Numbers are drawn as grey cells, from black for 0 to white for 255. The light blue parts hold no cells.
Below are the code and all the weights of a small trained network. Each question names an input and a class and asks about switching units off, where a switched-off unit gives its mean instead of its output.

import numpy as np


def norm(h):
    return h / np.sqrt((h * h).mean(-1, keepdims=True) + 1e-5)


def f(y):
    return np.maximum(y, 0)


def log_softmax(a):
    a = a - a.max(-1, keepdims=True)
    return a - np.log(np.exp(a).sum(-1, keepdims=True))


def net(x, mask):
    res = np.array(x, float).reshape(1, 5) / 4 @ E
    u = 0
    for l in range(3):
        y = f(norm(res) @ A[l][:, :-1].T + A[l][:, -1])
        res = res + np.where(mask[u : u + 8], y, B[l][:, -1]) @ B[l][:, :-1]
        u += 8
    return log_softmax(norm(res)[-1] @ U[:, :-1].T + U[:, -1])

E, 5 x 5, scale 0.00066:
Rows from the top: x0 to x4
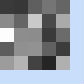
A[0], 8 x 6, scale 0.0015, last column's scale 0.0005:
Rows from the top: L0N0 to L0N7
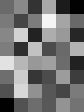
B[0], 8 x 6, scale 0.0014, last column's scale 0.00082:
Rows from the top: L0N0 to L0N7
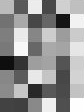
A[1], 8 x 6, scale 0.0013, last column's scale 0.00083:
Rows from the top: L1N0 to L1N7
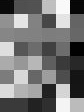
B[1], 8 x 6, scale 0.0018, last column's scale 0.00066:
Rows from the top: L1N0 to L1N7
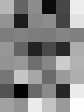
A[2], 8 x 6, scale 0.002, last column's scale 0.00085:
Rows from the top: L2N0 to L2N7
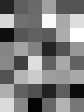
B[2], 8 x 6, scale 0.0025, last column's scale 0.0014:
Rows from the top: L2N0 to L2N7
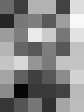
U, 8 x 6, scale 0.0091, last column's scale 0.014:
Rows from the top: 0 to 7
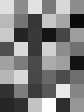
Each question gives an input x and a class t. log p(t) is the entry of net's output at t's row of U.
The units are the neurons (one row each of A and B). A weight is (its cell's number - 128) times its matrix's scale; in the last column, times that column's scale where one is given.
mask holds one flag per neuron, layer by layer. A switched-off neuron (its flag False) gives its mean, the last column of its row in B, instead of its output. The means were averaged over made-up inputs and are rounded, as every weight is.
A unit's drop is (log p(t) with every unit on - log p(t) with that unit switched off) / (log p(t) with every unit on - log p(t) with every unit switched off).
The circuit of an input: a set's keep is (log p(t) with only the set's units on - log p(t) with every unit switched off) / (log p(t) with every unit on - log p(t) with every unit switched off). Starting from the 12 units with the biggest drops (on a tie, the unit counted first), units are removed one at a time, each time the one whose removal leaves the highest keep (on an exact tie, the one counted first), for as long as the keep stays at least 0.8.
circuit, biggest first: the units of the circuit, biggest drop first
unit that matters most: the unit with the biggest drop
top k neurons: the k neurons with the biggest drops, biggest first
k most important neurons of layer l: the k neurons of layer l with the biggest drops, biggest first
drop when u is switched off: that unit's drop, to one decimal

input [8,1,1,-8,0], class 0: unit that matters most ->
L1N7
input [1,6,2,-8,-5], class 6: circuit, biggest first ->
(L2N1 L2N2 L2N0)
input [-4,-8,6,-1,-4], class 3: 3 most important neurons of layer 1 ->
(L1N6 L1N1 L1N0)
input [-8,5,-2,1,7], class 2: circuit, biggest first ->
(L1N6 L1N1)
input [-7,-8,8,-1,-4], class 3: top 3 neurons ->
(L0N4 L2N6 L1N0)
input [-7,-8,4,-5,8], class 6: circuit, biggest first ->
(L2N7 L2N1 L1N0)
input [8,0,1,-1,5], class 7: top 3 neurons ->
(L0N7 L0N0 L2N0)
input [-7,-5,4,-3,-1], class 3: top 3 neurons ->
(L2N6 L0N4 L0N2)
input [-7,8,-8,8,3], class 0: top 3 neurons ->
(L0N1 L1N6 L2N5)
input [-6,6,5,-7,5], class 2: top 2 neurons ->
(L1N6 L2N6)
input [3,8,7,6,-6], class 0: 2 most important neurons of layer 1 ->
(L1N0 L1N4)
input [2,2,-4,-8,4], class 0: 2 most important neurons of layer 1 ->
(L1N0 L1N7)
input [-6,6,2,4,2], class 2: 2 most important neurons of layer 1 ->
(L1N6 L1N7)
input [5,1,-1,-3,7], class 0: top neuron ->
(L1N7)
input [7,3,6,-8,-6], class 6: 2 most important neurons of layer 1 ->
(L1N0 L1N6)
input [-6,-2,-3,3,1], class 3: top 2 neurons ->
(L0N2 L1N0)
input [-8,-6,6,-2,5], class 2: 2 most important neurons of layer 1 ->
(L1N6 L1N1)
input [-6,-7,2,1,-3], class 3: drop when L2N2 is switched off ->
0.2
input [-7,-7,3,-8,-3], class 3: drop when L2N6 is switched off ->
0.2
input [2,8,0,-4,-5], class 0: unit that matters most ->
L2N4
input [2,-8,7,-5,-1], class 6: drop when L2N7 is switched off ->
0.3
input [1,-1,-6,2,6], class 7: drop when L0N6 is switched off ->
0.0
